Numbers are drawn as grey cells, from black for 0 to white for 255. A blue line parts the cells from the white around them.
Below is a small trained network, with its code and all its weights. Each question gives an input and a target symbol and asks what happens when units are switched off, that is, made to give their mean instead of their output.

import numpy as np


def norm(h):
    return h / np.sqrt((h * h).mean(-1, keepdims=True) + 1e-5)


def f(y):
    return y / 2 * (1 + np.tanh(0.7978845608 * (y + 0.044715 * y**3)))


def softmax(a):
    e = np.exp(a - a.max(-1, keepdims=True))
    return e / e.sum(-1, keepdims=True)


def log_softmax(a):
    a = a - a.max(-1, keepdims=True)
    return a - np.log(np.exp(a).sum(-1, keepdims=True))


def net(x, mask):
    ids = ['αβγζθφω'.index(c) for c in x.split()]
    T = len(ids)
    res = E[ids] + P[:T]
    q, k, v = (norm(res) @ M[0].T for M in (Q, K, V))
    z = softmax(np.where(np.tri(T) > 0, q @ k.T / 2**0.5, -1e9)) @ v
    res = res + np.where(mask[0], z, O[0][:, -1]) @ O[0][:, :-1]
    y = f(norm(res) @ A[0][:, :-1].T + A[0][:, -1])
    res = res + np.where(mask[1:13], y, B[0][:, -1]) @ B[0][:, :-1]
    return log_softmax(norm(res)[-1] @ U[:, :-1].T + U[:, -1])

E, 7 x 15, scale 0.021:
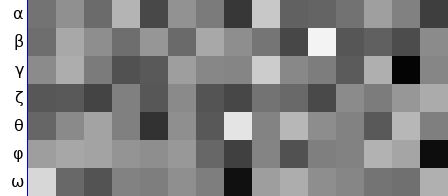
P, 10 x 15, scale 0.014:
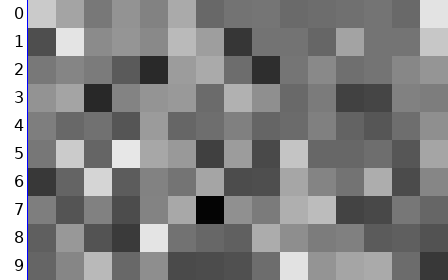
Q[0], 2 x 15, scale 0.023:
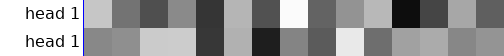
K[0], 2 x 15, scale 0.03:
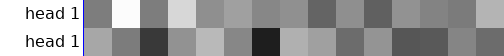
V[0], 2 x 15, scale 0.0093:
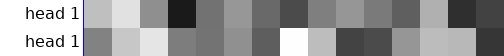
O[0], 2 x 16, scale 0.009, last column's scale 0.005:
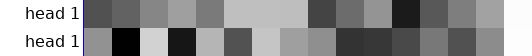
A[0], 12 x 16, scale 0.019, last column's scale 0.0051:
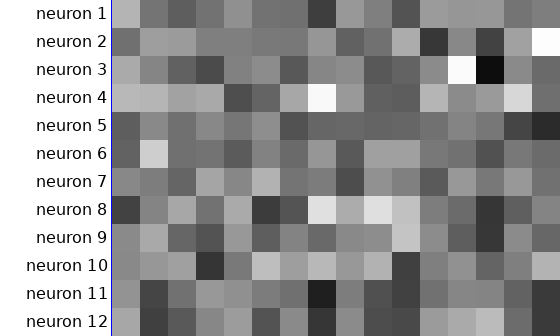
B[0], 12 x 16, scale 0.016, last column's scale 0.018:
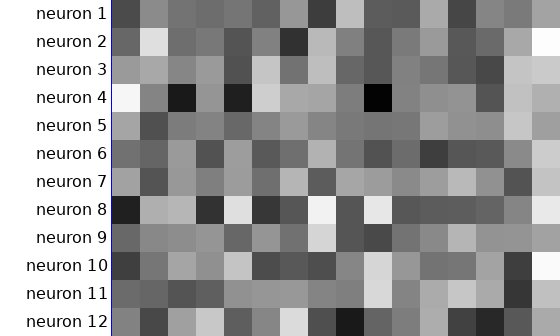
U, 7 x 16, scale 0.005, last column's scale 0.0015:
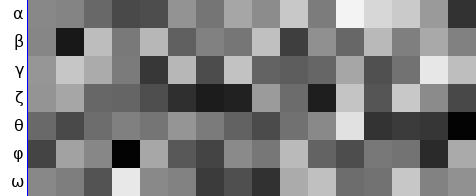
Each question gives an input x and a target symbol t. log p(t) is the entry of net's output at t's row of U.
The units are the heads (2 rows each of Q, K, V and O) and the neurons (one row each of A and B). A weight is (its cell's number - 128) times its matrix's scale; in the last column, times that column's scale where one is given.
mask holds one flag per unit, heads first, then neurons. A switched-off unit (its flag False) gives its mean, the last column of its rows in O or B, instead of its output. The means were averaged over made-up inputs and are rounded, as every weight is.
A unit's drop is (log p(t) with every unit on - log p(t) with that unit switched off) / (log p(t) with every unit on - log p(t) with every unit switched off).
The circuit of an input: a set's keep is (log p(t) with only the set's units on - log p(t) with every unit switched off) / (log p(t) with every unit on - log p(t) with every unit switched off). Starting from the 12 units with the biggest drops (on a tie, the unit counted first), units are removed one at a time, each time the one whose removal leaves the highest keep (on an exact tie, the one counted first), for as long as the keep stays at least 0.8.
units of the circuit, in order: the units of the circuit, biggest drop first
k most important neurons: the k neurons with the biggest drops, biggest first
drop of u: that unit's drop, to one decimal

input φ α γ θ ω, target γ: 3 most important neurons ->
(neuron 2; neuron 10; neuron 8)
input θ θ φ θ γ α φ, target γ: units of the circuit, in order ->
(head 1; neuron 10)
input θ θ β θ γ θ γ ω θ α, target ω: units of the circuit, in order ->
(head 1; neuron 8)
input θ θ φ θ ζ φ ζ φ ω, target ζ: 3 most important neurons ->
(neuron 8; neuron 1; neuron 3)
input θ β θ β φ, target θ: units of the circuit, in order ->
(neuron 12)
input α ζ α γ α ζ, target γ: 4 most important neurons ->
(neuron 2; neuron 10; neuron 8; neuron 11)
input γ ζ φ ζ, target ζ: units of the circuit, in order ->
(head 1; neuron 8; neuron 3; neuron 1)
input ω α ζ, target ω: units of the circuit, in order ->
(head 1; neuron 2)
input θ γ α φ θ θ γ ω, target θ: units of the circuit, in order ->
(head 1; neuron 12)
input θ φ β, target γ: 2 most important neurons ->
(neuron 2; neuron 8)
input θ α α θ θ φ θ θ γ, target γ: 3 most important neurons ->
(neuron 3; neuron 9; neuron 7)
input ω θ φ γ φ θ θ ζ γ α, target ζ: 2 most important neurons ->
(neuron 8; neuron 10)
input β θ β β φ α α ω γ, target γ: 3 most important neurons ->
(neuron 3; neuron 2; neuron 9)
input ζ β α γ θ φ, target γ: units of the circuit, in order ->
(neuron 10)
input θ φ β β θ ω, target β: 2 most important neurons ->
(neuron 7; neuron 8)
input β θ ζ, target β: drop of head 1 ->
0.7
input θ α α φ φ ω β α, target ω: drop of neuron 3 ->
0.1
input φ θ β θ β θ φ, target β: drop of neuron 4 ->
0.1
